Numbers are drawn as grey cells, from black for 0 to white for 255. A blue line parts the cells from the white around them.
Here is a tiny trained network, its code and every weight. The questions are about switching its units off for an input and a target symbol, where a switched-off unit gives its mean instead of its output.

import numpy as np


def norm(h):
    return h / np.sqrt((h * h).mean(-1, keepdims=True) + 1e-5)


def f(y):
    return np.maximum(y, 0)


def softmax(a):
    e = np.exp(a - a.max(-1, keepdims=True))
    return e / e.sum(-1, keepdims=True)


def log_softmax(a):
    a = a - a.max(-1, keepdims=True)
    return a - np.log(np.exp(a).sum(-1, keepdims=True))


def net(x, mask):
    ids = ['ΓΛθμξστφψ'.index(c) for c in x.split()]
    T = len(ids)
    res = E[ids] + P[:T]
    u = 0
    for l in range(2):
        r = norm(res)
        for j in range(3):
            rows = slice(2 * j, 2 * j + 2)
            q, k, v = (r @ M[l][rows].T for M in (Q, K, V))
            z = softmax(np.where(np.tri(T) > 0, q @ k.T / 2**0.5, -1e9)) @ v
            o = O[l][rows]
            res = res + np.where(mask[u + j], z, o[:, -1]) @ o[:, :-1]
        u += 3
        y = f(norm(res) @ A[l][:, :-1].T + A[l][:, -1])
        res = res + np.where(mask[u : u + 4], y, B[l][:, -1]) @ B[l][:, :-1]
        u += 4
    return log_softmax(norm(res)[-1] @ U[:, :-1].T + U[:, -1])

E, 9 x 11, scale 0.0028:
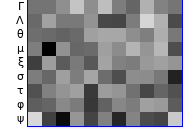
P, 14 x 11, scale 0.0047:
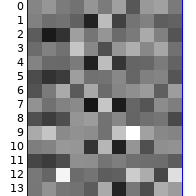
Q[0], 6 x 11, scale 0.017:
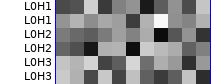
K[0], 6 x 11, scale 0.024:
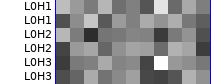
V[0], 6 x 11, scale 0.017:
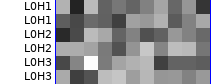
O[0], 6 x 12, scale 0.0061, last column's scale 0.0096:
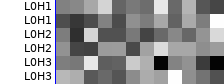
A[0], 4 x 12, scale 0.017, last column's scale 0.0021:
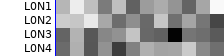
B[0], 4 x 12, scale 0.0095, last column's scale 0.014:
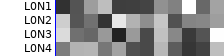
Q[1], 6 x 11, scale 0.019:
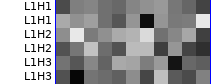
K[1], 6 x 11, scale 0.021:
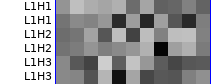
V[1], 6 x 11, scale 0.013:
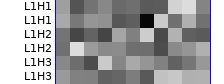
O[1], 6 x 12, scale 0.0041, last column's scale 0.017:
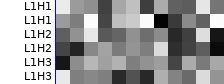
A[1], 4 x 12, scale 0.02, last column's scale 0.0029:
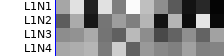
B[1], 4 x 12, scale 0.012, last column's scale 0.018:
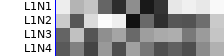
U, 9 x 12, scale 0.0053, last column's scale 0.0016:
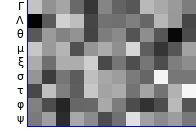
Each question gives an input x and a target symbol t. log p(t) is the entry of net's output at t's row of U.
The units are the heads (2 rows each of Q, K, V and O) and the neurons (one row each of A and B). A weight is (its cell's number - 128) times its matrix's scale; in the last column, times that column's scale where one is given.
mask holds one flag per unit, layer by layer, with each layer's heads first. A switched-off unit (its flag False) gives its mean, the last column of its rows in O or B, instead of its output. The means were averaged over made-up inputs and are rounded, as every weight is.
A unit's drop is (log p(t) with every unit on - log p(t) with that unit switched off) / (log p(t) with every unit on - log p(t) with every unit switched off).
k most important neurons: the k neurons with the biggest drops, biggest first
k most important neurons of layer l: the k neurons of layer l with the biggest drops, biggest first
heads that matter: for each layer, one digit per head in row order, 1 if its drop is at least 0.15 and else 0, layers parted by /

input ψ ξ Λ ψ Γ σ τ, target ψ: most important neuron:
(L1N1)
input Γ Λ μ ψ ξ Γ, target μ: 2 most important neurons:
(L1N1; L0N3)
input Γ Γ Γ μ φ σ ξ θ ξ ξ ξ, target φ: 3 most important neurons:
(L1N1; L1N2; L0N4)
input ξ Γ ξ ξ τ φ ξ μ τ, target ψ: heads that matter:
110 / 100
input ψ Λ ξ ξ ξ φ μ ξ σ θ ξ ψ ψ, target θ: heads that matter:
001 / 100
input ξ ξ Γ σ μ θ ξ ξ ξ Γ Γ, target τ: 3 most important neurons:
(L1N3; L1N1; L1N2)
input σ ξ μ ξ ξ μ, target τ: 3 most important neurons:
(L1N3; L1N1; L0N1)
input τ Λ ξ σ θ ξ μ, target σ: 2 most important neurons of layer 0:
(L0N2; L0N1)
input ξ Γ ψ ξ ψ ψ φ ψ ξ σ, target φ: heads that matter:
110 / 000
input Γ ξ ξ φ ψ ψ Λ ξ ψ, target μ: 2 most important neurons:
(L0N3; L1N1)
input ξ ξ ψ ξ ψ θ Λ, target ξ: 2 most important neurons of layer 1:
(L1N2; L1N1)
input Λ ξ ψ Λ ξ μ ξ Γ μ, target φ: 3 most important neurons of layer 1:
(L1N4; L1N1; L1N2)
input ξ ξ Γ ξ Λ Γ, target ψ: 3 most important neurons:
(L0N3; L1N1; L1N2)
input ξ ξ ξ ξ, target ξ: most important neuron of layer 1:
(L1N2)
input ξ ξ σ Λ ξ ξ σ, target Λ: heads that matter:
101 / 000
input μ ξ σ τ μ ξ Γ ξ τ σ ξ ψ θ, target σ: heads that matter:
100 / 000
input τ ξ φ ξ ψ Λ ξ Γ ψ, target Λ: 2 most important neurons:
(L1N1; L0N3)
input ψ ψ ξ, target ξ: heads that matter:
110 / 000
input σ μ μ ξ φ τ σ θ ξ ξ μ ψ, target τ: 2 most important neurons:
(L1N3; L0N1)
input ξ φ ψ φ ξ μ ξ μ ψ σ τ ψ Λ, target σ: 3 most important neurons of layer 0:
(L0N2; L0N1; L0N3)
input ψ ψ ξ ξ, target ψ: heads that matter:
001 / 000
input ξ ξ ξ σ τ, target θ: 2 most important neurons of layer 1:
(L1N1; L1N2)
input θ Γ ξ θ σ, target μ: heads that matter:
111 / 000
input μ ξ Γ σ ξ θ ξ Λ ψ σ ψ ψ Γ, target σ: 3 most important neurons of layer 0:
(L0N2; L0N1; L0N3)
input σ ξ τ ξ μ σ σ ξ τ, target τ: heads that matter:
001 / 000
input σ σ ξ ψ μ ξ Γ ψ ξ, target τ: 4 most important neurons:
(L1N3; L0N1; L1N1; L1N2)
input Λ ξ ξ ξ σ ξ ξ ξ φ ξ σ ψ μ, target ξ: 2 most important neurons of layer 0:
(L0N3; L0N1)
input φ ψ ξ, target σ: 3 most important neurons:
(L1N1; L1N2; L1N3)
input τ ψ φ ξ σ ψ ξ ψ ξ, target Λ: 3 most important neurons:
(L1N1; L0N3; L1N2)
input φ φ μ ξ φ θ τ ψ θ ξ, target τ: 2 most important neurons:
(L0N3; L1N1)
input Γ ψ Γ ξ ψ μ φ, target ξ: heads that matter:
100 / 000
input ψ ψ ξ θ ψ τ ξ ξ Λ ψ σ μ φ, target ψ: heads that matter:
001 / 000
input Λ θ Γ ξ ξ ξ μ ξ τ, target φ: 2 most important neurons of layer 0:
(L0N1; L0N3)
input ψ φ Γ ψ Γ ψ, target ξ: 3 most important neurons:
(L1N2; L0N3; L1N1)
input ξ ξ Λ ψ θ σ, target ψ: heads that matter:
110 / 100
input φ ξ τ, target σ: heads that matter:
011 / 000
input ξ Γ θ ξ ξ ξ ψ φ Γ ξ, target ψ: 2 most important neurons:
(L0N1; L1N1)
